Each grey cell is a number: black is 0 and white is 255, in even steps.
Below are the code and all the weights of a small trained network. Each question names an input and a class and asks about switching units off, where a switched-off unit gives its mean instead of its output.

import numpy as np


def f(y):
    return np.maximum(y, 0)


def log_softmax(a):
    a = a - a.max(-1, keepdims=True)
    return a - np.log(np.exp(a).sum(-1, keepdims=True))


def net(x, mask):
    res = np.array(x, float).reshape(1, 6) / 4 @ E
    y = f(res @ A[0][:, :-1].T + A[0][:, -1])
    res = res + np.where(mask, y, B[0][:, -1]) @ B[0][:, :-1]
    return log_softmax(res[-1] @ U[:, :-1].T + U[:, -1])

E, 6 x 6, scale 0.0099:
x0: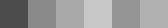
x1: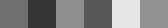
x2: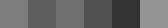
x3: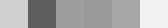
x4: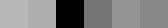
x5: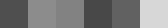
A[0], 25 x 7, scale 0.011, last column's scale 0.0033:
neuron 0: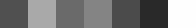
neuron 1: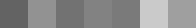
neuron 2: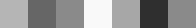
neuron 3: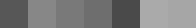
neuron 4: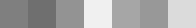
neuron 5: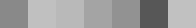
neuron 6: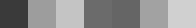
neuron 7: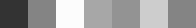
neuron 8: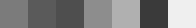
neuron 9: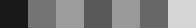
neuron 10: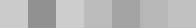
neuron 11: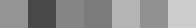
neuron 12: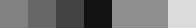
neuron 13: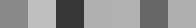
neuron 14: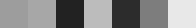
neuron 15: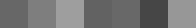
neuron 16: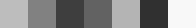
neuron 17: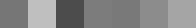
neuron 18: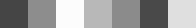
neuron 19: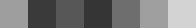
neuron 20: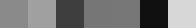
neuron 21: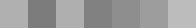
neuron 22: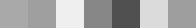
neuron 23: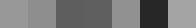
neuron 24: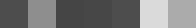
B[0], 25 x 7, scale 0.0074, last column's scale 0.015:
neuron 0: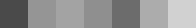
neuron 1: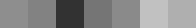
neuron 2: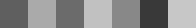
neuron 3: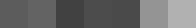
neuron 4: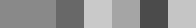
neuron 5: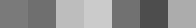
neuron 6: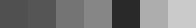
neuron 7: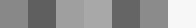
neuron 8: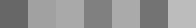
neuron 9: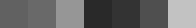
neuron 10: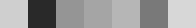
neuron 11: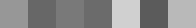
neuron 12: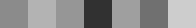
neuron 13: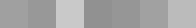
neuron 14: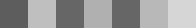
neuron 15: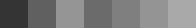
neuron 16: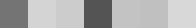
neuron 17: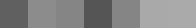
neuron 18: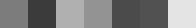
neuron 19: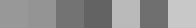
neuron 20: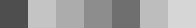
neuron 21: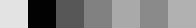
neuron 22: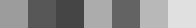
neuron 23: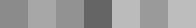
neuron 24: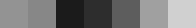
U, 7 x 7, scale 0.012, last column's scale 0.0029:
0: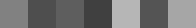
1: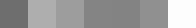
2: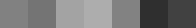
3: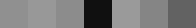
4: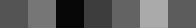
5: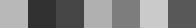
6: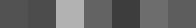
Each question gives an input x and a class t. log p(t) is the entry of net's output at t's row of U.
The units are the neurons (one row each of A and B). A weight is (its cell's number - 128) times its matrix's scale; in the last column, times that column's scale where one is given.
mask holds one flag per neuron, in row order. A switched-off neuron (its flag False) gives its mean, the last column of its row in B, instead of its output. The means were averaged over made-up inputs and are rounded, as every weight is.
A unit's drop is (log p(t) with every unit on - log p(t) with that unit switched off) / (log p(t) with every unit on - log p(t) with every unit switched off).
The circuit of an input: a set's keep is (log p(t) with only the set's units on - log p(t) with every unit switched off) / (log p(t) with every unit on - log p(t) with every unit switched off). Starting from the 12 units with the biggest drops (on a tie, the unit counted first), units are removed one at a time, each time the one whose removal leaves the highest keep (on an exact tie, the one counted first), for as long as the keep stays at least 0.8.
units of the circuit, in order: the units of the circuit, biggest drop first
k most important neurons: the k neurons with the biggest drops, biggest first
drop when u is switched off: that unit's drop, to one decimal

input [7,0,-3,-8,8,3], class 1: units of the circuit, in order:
(neuron 13)
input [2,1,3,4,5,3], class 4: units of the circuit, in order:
(neuron 24; neuron 7)
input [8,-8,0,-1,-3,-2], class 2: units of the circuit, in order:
(neuron 4; neuron 5)
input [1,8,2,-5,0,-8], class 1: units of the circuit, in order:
(neuron 16; neuron 20)
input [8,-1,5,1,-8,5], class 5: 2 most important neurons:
(neuron 22; neuron 1)
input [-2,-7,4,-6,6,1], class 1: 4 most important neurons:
(neuron 20; neuron 13; neuron 0; neuron 16)
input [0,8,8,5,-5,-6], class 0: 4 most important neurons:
(neuron 11; neuron 14; neuron 19; neuron 6)
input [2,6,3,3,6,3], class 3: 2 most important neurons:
(neuron 12; neuron 22)
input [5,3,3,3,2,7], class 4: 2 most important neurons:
(neuron 24; neuron 3)
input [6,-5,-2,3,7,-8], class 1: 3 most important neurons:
(neuron 14; neuron 16; neuron 18)
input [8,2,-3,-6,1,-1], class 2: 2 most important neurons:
(neuron 4; neuron 24)
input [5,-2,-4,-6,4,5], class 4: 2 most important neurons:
(neuron 16; neuron 24)
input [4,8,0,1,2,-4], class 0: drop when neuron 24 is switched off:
-0.2
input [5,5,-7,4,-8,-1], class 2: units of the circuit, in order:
(neuron 4)
